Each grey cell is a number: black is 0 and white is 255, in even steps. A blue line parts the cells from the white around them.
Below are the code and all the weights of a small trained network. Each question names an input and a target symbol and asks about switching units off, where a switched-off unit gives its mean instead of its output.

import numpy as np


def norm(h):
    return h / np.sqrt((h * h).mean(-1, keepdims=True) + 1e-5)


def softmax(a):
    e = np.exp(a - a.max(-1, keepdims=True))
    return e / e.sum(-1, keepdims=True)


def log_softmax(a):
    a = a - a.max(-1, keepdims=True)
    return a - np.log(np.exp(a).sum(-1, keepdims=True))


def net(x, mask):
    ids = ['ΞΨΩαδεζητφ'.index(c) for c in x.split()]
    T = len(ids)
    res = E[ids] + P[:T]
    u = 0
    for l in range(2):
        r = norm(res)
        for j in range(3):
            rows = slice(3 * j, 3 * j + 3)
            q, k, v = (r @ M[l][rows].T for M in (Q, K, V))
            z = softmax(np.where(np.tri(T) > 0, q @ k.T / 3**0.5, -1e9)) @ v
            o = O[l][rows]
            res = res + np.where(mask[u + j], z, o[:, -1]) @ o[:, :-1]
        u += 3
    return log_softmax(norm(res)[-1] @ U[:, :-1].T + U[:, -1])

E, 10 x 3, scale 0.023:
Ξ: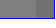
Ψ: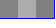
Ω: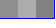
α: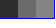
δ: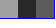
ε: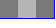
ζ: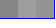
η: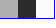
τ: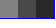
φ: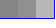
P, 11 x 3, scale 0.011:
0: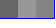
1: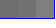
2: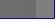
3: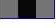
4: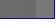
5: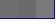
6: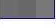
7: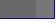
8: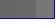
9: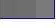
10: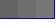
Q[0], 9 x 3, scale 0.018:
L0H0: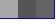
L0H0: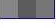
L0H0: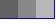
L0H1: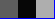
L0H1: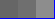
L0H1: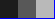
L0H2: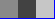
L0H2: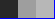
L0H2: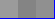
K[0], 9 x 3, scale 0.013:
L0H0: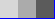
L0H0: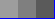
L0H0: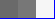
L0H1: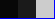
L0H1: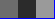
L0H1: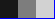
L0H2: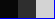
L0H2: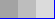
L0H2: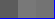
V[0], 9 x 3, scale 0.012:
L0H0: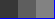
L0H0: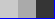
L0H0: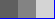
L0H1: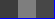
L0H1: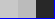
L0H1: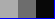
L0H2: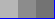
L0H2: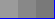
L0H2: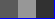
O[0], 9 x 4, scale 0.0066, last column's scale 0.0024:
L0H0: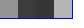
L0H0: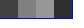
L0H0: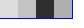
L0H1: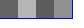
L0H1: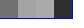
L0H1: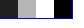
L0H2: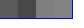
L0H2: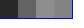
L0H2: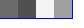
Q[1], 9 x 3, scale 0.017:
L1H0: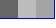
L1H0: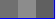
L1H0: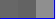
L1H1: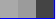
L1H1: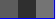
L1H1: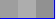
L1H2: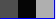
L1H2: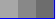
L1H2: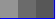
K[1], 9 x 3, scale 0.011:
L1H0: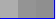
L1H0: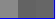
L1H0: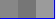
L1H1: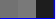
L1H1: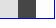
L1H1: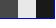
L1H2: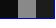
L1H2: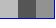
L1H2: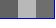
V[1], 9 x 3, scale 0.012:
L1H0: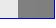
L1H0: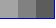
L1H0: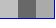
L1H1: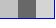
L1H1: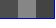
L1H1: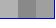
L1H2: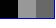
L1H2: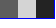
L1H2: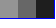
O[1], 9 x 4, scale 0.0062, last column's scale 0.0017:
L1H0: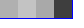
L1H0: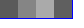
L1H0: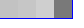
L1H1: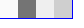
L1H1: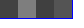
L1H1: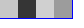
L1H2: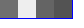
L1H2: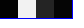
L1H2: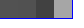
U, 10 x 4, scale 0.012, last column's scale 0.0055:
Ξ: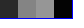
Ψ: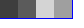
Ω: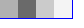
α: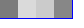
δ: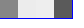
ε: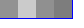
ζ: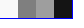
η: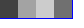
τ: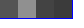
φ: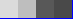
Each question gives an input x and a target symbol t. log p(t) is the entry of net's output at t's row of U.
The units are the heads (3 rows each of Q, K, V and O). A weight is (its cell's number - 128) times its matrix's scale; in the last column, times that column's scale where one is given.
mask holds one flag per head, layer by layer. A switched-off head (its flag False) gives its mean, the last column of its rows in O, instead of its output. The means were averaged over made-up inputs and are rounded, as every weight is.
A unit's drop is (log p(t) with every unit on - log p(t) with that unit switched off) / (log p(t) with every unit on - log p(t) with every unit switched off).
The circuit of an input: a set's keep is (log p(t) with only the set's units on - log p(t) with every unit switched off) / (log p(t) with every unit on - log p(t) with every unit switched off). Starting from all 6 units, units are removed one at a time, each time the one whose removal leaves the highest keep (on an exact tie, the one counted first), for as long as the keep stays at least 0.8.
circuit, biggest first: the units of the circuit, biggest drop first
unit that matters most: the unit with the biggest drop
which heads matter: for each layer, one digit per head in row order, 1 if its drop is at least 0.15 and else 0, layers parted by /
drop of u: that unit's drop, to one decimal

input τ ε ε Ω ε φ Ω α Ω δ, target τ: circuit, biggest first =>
L1H2
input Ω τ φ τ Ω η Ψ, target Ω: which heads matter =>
000 / 001
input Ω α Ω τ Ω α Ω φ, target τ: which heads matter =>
000 / 010
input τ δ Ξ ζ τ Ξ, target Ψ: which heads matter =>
101 / 000
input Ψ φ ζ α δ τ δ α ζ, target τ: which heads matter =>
000 / 010
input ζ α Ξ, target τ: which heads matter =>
000 / 000
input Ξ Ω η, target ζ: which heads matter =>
010 / 000
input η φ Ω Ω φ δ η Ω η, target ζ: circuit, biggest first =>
L0H2; L0H0
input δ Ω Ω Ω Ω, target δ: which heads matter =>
010 / 001
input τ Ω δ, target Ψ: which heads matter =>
110 / 100
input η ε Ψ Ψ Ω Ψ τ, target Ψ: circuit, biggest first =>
L0H0; L0H2
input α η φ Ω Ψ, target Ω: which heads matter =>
101 / 001
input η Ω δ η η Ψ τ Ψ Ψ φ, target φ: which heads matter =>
011 / 000
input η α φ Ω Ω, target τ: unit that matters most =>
L1H1
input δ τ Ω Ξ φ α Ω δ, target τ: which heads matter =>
000 / 001
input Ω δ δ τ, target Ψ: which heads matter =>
110 / 000
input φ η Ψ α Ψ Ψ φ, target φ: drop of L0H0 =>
0.2
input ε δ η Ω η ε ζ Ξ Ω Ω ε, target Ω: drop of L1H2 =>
1.0
